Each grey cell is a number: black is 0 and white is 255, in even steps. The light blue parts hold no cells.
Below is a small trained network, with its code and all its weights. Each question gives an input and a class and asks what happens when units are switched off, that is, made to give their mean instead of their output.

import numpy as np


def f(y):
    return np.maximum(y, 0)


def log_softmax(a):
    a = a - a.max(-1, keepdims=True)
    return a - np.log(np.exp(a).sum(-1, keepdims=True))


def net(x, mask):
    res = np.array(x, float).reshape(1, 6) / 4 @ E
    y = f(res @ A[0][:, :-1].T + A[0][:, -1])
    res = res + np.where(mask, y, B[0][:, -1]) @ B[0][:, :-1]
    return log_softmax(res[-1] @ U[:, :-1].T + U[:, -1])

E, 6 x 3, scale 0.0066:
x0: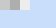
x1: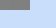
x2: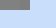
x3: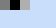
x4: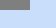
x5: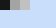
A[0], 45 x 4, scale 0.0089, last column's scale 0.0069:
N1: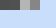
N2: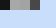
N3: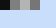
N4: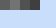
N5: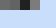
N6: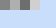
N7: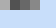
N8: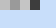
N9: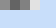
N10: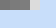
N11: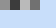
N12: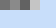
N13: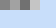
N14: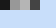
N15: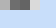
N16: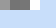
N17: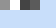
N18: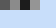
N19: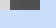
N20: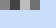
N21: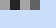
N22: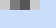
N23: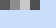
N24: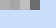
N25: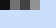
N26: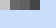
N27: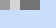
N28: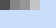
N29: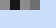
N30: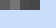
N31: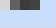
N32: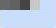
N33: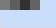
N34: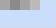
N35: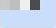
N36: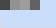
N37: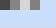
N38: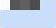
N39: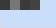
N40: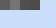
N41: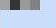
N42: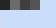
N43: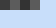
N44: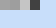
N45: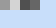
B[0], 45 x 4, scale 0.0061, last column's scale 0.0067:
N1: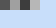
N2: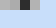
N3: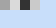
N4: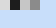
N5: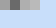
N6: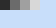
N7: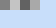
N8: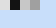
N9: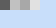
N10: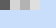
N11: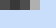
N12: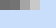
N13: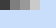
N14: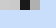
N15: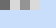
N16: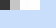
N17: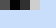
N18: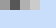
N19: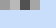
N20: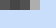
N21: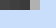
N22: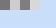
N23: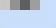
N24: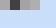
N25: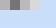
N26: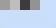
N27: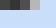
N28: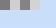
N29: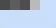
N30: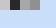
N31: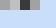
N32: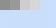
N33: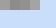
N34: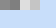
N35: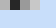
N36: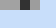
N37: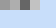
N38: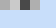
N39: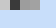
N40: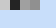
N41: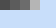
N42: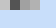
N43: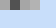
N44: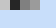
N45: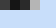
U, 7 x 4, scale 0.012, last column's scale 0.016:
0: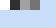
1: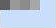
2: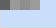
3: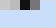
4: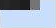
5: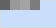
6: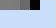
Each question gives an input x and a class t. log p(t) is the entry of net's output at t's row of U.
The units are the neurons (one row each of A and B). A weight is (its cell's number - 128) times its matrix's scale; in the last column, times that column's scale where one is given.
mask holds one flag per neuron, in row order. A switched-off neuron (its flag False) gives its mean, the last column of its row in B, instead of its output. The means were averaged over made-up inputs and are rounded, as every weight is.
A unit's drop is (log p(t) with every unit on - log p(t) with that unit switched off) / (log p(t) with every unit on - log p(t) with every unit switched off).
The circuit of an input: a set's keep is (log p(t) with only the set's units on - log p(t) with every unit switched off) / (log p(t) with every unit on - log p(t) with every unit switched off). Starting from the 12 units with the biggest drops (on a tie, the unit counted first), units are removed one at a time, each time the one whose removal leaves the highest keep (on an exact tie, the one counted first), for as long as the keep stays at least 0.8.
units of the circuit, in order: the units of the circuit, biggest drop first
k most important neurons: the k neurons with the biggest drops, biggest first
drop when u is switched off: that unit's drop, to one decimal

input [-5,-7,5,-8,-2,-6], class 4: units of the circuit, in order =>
N17
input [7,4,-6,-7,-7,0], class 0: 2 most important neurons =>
N35, N8
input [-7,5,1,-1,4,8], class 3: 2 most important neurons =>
N3, N14
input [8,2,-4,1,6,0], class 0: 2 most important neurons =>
N35, N8
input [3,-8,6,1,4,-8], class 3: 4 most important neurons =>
N38, N31, N19, N26
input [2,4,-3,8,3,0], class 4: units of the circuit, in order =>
N21, N11
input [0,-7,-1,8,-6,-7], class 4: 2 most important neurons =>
N21, N29
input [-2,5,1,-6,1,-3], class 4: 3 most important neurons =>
N17, N45, N27
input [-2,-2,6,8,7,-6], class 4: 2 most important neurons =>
N21, N29
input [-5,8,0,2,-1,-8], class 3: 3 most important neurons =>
N31, N38, N19
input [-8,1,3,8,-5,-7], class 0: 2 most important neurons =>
N5, N43
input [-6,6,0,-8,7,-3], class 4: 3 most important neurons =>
N17, N45, N27
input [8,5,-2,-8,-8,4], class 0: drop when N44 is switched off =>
0.1
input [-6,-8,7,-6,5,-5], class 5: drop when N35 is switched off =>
0.2
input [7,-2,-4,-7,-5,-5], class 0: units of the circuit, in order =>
N35
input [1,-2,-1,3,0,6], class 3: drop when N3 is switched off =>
0.2
